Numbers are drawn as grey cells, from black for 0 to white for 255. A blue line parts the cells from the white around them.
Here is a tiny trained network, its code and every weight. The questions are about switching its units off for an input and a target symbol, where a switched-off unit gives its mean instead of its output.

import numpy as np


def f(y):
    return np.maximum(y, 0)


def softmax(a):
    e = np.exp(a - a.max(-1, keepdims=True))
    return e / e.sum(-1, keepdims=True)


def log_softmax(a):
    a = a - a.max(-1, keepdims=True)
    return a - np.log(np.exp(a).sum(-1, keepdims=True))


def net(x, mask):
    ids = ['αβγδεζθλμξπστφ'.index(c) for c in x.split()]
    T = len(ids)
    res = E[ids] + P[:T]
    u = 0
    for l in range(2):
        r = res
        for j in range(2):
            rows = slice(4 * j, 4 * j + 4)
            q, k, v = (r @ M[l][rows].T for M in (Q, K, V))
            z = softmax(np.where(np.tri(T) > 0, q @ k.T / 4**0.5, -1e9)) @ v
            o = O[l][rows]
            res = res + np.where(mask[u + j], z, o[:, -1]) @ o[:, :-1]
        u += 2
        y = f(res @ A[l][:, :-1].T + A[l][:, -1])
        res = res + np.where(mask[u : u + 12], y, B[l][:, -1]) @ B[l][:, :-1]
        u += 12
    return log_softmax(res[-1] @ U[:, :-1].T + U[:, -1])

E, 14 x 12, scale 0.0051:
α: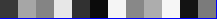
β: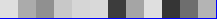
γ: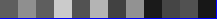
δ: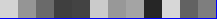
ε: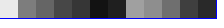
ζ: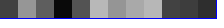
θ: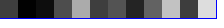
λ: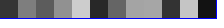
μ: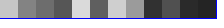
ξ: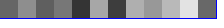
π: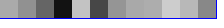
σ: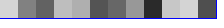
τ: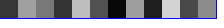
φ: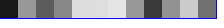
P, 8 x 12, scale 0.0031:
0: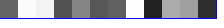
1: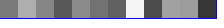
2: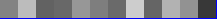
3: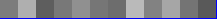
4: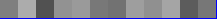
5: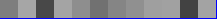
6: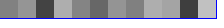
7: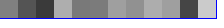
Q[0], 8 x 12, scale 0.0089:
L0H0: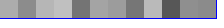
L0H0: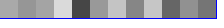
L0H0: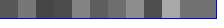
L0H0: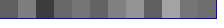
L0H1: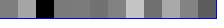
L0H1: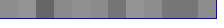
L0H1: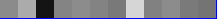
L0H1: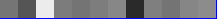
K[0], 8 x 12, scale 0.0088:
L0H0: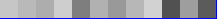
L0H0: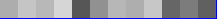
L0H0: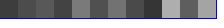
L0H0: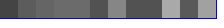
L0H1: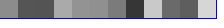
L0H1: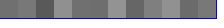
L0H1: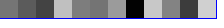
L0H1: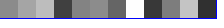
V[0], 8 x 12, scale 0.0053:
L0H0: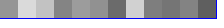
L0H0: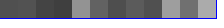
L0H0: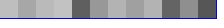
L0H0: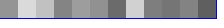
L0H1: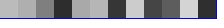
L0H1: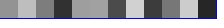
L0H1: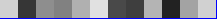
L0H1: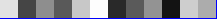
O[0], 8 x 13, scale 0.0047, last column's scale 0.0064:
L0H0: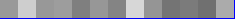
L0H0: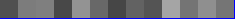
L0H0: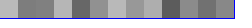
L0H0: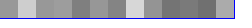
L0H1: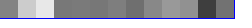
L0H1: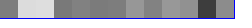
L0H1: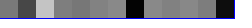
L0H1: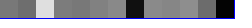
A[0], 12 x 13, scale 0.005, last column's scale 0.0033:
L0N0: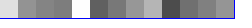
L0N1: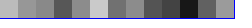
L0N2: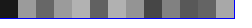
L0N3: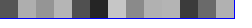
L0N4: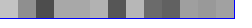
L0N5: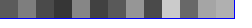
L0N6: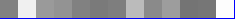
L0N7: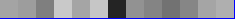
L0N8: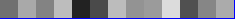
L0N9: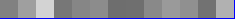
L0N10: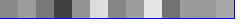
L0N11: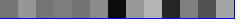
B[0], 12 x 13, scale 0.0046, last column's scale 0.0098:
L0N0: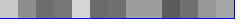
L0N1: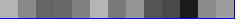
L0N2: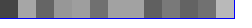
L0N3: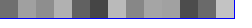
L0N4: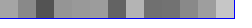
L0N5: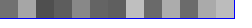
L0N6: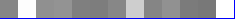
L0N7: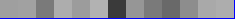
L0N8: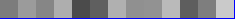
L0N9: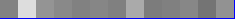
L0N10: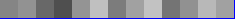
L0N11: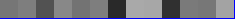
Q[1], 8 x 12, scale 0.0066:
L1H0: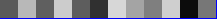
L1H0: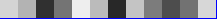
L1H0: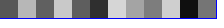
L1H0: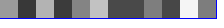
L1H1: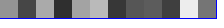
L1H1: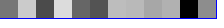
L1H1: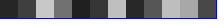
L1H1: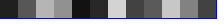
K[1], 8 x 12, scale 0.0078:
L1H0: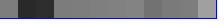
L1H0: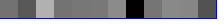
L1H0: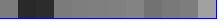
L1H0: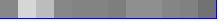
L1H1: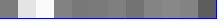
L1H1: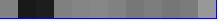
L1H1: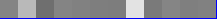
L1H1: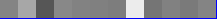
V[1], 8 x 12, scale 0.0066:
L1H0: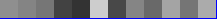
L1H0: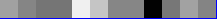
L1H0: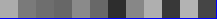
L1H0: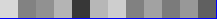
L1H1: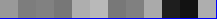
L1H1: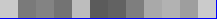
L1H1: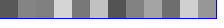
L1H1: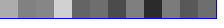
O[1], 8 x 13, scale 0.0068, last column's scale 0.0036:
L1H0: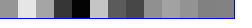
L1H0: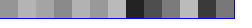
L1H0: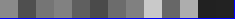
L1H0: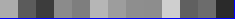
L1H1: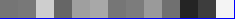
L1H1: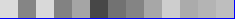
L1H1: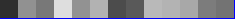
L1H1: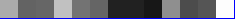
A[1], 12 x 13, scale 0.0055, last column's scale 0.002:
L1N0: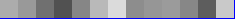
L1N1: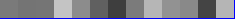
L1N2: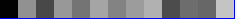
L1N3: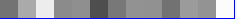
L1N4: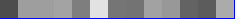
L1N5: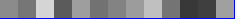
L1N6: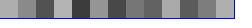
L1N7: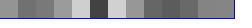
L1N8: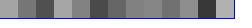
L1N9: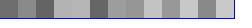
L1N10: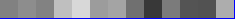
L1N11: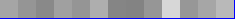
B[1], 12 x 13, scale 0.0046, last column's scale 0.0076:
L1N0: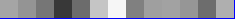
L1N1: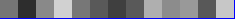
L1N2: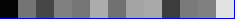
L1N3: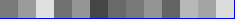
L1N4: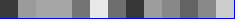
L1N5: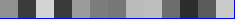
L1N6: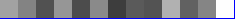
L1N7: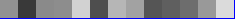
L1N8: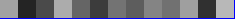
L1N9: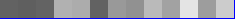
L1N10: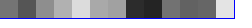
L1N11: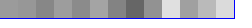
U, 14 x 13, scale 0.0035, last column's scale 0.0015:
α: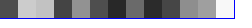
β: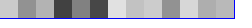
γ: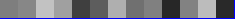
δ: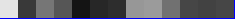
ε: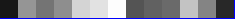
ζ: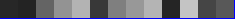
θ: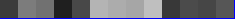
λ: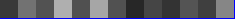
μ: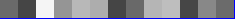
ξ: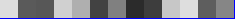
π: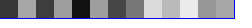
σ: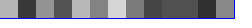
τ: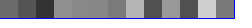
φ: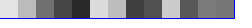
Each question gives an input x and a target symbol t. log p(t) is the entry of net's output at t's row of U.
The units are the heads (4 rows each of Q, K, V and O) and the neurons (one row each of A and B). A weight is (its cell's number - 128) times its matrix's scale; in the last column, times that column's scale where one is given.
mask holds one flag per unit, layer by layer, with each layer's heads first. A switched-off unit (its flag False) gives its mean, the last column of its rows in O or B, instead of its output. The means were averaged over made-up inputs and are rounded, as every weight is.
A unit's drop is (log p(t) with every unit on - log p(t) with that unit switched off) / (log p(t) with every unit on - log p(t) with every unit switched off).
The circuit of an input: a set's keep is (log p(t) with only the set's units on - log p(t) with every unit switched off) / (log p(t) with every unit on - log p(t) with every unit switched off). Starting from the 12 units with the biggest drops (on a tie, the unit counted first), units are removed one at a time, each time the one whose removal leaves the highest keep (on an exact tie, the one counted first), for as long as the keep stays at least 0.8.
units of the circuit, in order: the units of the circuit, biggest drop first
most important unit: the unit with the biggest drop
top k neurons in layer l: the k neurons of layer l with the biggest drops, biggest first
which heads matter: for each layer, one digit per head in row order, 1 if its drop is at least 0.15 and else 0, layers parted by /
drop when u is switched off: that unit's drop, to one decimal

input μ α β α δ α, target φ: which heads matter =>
00 / 10
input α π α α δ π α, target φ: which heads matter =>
01 / 10
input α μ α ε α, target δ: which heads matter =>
00 / 11
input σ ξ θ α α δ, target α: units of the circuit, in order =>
(L1H0; L0H0; L0N5)
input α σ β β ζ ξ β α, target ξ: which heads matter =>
01 / 11
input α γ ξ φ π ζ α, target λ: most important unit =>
L0H1
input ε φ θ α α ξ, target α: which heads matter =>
10 / 10
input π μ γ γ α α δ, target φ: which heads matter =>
00 / 10
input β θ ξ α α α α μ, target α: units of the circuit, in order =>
(L1H0; L0H0)
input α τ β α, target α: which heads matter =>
11 / 10
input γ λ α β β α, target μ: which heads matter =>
00 / 01
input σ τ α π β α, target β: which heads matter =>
01 / 01
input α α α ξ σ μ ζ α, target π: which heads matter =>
01 / 11
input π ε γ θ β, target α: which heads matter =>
10 / 10
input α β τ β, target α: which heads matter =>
11 / 10
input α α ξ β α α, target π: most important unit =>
L0N3
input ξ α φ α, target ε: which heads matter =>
00 / 11
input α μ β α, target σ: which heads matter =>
01 / 11
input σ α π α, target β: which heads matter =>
00 / 01
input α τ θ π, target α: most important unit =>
L1H0
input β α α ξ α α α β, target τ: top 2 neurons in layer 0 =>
(L0N4; L0N7)
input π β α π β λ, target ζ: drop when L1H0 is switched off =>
0.5
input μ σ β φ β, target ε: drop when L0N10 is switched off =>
0.1
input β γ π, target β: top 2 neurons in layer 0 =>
(L0N7; L0N2)
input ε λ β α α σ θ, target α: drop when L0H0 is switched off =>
0.6
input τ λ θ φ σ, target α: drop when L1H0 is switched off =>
0.8
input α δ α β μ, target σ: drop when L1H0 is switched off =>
0.2
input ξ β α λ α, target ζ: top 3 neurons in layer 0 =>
(L0N3; L0N8; L0N11)
